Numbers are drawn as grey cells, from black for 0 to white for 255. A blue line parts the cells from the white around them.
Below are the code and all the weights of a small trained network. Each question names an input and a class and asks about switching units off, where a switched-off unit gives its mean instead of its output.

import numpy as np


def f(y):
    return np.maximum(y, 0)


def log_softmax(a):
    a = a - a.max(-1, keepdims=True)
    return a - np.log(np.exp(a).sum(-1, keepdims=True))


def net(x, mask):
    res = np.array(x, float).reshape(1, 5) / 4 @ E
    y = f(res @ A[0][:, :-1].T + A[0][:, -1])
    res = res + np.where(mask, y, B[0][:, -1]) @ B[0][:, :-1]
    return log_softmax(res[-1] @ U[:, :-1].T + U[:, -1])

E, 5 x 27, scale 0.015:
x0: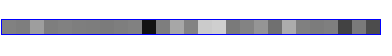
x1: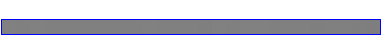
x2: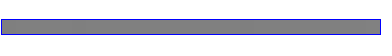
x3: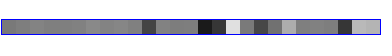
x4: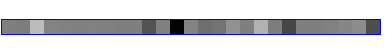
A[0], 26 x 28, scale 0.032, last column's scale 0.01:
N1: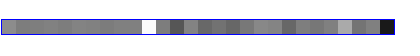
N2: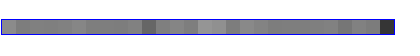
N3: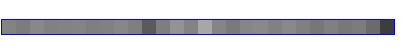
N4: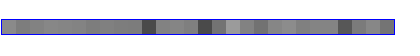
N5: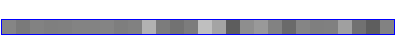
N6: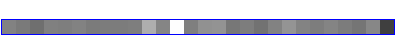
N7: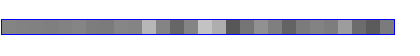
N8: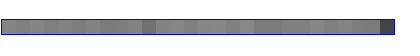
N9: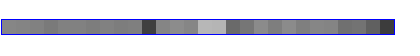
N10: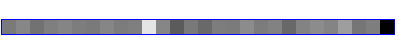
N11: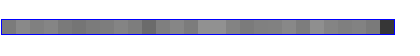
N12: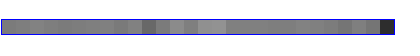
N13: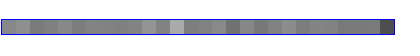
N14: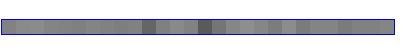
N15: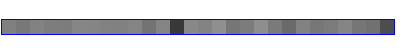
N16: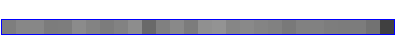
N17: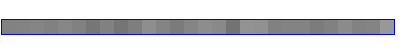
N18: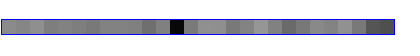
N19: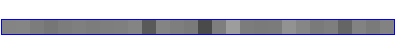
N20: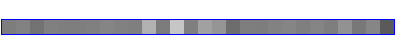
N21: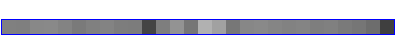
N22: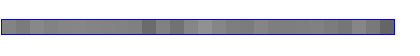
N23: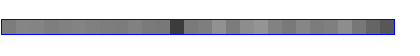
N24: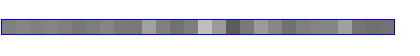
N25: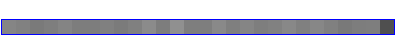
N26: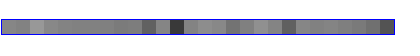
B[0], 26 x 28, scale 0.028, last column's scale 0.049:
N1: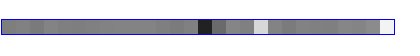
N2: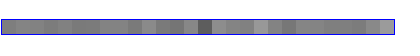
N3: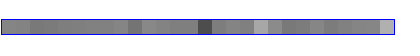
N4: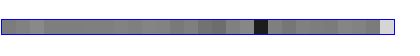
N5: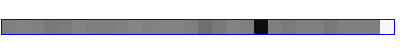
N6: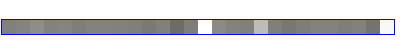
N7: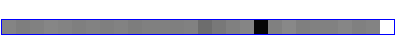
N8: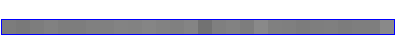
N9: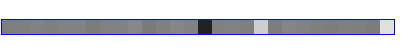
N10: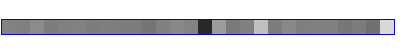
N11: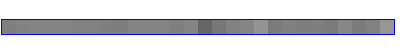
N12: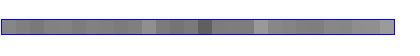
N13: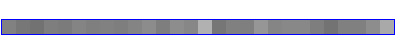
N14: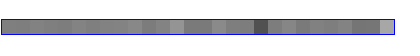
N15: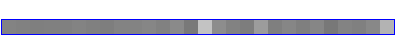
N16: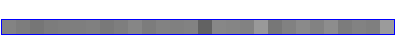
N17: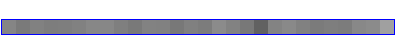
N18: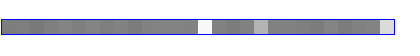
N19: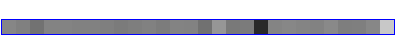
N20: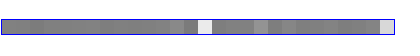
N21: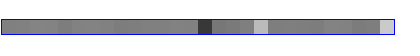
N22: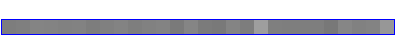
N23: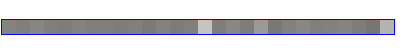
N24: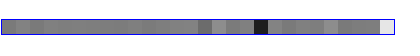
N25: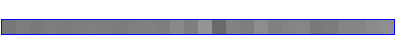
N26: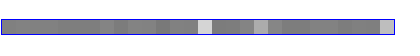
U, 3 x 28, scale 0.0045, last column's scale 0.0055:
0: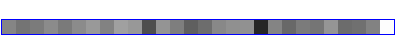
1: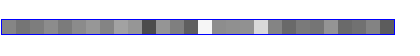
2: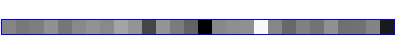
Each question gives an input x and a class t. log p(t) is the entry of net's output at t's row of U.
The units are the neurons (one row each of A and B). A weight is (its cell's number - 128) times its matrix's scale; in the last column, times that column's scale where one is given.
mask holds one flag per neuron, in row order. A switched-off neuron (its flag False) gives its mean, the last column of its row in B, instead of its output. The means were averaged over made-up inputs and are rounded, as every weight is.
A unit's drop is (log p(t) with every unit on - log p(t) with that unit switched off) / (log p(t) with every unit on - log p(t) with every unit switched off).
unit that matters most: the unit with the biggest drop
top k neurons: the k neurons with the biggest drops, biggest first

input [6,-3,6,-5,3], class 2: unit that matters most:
N9
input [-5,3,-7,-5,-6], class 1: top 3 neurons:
[N6 N20 N4]
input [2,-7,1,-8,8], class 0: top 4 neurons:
[N7 N5 N24 N6]
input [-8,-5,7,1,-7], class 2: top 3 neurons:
[N1 N10 N18]
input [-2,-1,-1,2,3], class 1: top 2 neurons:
[N7 N5]
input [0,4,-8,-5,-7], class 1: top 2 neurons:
[N6 N20]
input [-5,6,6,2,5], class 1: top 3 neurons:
[N18 N9 N21]
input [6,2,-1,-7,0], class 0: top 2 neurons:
[N7 N5]
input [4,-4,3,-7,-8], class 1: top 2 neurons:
[N6 N20]
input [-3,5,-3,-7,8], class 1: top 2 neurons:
[N18 N26]
